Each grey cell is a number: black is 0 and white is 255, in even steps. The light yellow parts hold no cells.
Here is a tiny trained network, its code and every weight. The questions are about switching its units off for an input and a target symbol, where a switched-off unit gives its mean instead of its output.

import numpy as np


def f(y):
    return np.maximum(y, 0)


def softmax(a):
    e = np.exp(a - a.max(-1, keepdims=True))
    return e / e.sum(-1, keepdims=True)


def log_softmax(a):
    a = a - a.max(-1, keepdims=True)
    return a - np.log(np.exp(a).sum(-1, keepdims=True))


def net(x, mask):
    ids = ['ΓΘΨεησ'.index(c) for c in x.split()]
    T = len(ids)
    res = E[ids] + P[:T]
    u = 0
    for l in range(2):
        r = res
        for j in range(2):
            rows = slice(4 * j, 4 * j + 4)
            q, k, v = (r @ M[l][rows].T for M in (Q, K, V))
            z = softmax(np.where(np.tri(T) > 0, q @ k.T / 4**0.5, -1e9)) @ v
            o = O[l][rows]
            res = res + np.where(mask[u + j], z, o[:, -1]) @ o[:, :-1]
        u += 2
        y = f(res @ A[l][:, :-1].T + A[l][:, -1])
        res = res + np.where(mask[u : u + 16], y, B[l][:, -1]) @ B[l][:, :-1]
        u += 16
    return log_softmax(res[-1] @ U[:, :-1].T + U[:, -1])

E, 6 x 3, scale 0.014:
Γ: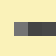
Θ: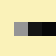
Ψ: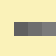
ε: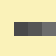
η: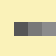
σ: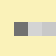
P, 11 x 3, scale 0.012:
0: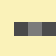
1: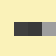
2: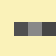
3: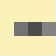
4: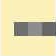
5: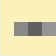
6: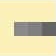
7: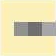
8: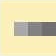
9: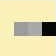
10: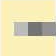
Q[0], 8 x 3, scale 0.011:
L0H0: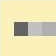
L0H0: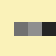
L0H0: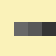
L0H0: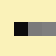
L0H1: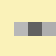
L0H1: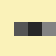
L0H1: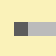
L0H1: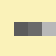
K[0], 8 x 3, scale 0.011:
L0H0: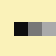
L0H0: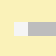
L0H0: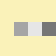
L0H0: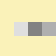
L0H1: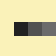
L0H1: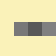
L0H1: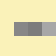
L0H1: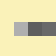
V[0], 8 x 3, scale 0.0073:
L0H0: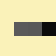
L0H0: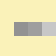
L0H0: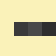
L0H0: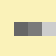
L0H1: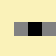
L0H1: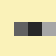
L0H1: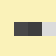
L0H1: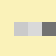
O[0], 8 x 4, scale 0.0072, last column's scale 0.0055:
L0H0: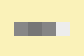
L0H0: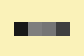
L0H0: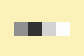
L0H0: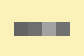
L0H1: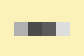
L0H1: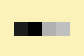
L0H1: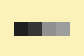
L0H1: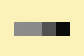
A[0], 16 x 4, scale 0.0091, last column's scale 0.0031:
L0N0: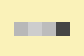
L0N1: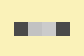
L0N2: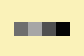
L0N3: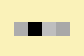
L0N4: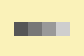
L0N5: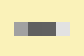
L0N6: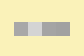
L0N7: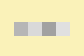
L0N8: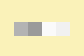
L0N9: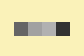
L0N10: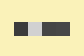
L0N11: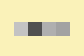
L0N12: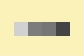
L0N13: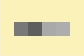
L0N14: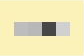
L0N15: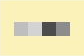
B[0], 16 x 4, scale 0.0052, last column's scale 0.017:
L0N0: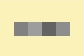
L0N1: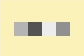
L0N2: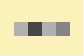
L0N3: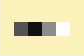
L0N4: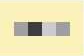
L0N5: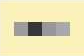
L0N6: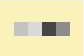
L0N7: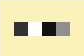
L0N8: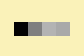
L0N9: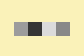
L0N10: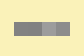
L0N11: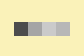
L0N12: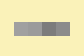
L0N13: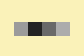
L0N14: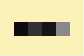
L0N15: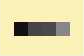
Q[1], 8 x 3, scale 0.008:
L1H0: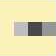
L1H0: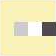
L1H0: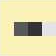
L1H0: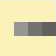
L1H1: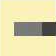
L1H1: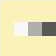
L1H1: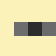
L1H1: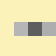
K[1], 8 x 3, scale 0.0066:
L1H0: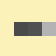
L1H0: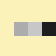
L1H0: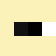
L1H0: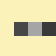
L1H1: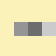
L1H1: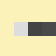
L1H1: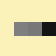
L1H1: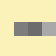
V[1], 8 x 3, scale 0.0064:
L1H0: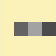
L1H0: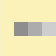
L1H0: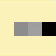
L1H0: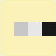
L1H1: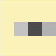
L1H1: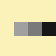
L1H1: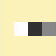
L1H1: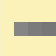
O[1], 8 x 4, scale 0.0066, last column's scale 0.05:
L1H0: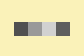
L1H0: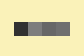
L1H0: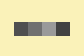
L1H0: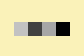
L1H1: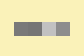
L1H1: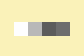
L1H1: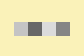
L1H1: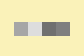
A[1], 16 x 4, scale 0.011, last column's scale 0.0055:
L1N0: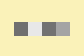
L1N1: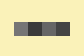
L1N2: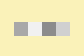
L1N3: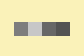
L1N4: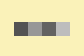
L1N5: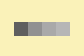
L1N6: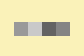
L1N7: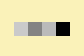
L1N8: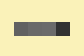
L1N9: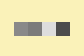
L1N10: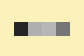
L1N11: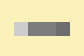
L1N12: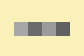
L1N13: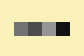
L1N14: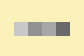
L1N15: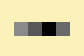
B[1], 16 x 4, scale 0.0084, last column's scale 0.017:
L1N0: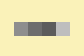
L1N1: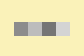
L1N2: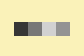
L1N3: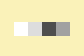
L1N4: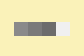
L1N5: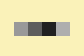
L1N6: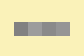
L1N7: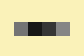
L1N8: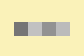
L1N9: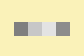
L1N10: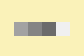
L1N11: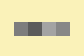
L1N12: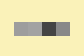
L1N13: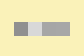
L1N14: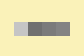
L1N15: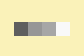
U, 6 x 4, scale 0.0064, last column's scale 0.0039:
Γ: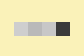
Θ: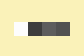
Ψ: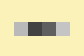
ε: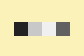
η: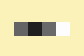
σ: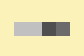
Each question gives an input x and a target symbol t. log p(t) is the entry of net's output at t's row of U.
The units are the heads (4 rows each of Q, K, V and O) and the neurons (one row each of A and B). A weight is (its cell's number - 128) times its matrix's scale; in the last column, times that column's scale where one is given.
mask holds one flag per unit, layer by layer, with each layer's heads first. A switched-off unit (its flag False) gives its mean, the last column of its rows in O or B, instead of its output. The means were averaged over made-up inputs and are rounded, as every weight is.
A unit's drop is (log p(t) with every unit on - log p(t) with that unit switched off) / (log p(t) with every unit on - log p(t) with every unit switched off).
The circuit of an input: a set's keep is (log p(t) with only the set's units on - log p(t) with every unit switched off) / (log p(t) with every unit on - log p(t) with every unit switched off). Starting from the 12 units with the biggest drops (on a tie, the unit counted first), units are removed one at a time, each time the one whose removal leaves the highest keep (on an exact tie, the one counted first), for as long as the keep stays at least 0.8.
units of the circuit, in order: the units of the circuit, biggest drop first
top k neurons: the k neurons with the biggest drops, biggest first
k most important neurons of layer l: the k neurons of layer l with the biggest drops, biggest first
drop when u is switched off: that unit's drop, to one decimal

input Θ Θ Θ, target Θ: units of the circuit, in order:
(L1H1; L0H0)
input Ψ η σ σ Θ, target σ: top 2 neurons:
(L0N3; L1N3)
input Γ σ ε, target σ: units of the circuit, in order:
(L0H0; L0N3; L1N3; L1H1)
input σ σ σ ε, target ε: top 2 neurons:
(L1N15; L1N8)
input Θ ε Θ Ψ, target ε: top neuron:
(L1N13)
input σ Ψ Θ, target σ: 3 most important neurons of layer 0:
(L0N3; L0N4; L0N13)
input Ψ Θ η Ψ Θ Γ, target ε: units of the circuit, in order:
(L1N5; L1N10; L1N0)
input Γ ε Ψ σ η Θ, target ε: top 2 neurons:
(L1N15; L1N5)
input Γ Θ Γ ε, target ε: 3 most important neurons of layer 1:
(L1N13; L1N9; L1N10)
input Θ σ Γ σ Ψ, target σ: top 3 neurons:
(L0N3; L1N3; L0N1)
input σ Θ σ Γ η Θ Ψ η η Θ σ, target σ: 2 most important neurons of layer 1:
(L1N3; L1N10)
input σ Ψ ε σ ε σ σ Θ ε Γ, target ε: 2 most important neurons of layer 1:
(L1N15; L1N5)
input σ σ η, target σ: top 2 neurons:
(L1N3; L0N3)
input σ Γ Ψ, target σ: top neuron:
(L0N3)
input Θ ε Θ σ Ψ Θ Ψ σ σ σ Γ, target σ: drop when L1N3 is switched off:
0.2
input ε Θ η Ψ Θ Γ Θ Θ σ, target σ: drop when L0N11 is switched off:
0.1
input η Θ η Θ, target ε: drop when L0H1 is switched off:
0.2
